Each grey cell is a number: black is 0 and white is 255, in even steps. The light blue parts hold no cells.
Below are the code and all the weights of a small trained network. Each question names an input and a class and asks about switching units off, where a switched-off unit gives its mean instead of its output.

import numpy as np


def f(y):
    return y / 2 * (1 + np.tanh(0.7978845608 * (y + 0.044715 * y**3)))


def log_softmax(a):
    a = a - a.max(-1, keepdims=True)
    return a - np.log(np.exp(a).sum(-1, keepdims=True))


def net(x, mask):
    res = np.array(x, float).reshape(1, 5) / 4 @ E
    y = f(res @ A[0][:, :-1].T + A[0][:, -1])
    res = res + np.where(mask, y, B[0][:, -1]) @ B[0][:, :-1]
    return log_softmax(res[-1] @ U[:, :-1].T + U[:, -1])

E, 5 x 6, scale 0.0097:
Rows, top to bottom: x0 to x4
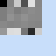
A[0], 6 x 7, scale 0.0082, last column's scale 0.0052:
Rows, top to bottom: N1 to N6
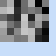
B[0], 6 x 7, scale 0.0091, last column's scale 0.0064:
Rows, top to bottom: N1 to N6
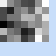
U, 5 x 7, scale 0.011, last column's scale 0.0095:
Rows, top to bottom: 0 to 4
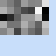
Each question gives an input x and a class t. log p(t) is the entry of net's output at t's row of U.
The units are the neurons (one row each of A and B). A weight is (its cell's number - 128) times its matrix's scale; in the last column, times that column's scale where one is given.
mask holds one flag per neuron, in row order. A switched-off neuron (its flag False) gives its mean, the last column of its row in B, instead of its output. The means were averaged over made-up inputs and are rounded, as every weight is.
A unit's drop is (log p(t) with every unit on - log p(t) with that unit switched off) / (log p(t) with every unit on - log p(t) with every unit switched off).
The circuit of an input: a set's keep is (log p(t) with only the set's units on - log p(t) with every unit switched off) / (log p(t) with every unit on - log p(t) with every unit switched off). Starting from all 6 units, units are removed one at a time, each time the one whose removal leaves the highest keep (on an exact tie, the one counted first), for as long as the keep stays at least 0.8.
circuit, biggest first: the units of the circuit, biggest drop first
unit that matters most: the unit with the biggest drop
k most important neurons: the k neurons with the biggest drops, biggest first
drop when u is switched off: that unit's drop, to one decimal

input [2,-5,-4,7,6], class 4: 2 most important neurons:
[N1 N5]
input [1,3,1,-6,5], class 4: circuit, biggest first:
[N1 N5 N2]
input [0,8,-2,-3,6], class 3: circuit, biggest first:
[N1 N5]
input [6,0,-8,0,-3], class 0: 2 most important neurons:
[N4 N3]
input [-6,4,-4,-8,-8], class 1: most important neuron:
[N1]
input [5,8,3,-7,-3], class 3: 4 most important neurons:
[N4 N3 N2 N5]
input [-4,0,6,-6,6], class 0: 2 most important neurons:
[N1 N5]
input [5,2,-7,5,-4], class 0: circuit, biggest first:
[N4 N3]
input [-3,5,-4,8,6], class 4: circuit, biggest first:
[N1 N5]
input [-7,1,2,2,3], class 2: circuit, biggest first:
[N4 N1 N3]
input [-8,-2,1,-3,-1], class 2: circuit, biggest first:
[N4 N3]
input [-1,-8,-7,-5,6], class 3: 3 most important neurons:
[N1 N5 N6]
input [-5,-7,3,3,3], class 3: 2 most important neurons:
[N5 N6]
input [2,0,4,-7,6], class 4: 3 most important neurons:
[N1 N5 N6]
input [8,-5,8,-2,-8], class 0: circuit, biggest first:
[N1]
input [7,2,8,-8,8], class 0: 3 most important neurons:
[N1 N5 N6]
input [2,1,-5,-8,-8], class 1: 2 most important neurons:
[N1 N5]
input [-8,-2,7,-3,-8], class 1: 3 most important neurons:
[N1 N5 N6]
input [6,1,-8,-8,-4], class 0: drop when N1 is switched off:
0.2
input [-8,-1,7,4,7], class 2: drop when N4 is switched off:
0.4
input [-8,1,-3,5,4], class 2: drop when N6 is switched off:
0.0
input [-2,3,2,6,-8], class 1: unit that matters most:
N5
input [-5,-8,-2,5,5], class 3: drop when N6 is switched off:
0.1
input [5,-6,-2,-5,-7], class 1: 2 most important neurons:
[N1 N5]
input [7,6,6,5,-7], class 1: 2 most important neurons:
[N1 N5]
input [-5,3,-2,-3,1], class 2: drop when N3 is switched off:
0.2
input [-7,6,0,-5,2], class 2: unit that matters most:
N4
